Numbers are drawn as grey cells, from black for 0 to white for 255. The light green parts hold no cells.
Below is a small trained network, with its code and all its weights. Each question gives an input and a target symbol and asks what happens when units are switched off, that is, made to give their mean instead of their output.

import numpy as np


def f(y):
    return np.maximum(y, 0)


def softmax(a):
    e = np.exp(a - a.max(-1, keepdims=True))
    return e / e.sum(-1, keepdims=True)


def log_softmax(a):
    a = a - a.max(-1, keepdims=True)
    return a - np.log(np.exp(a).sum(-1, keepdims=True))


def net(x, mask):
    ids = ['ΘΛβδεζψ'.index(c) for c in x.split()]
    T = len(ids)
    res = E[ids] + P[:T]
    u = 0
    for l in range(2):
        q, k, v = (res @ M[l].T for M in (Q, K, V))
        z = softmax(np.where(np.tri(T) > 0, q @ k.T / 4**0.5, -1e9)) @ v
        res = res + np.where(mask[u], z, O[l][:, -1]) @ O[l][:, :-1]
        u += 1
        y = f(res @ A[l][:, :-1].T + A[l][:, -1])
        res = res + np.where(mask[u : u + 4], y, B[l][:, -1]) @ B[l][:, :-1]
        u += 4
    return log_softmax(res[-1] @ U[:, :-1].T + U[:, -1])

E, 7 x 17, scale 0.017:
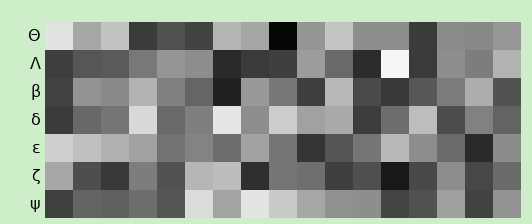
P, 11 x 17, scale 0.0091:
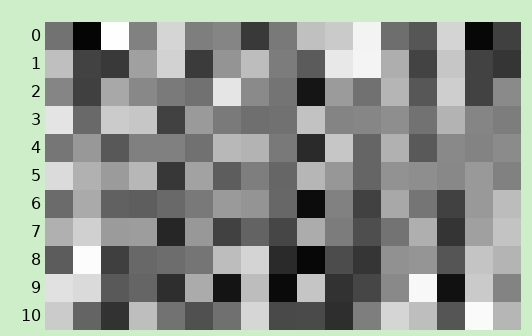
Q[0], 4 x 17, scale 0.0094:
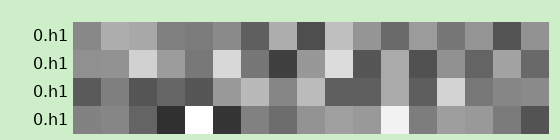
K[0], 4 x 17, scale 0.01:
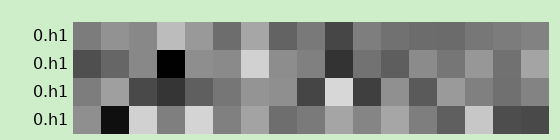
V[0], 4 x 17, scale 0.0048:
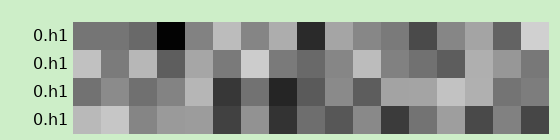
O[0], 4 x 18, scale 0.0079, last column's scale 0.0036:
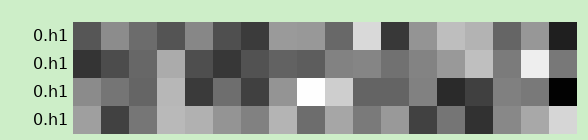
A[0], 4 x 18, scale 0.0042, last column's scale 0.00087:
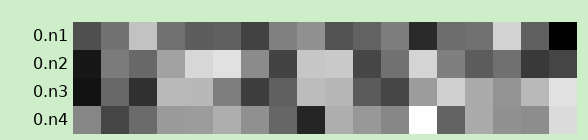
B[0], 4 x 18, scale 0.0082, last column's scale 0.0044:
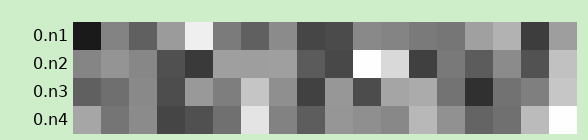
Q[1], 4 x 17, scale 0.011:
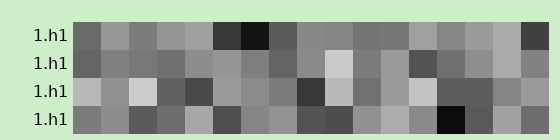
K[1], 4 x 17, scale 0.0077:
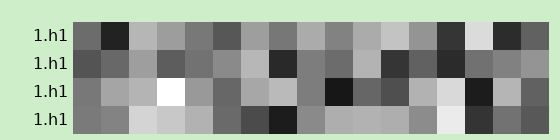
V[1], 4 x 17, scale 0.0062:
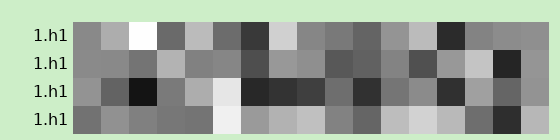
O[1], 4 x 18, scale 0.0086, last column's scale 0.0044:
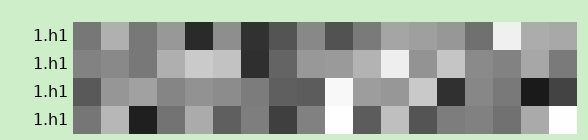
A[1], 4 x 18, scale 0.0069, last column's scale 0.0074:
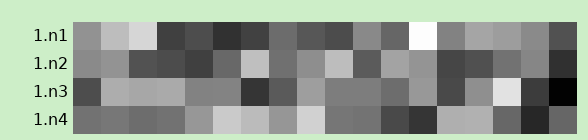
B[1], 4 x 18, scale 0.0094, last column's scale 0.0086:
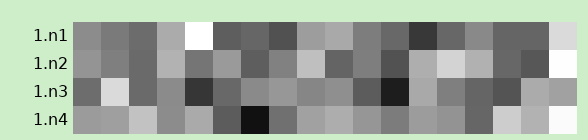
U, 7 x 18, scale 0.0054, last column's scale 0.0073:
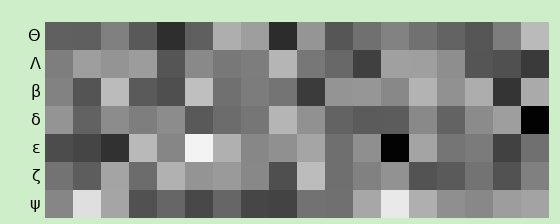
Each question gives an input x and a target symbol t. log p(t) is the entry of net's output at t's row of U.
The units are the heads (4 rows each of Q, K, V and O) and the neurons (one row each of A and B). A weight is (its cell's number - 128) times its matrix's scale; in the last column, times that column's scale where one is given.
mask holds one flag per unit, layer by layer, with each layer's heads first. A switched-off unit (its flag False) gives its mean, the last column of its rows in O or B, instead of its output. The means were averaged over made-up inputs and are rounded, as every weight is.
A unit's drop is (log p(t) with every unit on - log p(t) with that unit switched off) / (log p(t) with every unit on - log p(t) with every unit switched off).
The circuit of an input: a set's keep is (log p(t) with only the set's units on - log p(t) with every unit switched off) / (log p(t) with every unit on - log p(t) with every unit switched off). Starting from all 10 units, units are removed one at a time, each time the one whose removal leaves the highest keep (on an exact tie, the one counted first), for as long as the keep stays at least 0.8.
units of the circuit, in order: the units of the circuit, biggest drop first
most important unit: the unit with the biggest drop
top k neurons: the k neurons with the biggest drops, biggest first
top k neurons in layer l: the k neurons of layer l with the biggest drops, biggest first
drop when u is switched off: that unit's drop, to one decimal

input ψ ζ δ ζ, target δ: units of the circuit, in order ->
1.h1; 1.n4
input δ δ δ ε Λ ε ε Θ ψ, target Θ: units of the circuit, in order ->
0.h1; 0.n3; 1.h1
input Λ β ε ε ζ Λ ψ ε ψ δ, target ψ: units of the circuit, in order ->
0.h1
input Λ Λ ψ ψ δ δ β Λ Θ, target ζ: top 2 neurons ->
0.n1; 1.n1
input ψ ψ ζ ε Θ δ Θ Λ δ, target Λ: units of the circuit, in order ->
1.h1; 1.n2; 0.h1
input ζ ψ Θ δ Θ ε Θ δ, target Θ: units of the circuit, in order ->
0.n3; 0.h1; 1.h1
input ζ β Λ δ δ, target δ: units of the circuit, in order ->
1.h1; 1.n4; 0.h1
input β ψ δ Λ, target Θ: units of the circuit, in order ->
1.h1; 0.n4
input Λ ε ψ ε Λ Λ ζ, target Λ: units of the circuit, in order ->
1.n2; 1.h1; 0.h1
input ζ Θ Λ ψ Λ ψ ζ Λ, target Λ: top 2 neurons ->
1.n2; 0.n3
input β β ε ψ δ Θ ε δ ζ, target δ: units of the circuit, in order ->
1.n4; 1.h1
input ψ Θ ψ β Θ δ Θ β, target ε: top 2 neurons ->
0.n1; 1.n4
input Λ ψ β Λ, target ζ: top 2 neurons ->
1.n1; 0.n4
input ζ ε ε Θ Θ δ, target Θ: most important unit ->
0.h1
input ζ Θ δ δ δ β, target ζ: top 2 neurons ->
0.n1; 1.n2
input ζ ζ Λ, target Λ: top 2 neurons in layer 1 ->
1.n2; 1.n1
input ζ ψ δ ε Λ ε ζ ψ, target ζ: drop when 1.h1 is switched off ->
0.9
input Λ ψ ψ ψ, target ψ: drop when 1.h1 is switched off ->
0.1
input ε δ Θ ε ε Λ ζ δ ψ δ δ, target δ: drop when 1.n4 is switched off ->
1.4
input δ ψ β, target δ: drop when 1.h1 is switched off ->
1.6
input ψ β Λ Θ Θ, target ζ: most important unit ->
1.n1
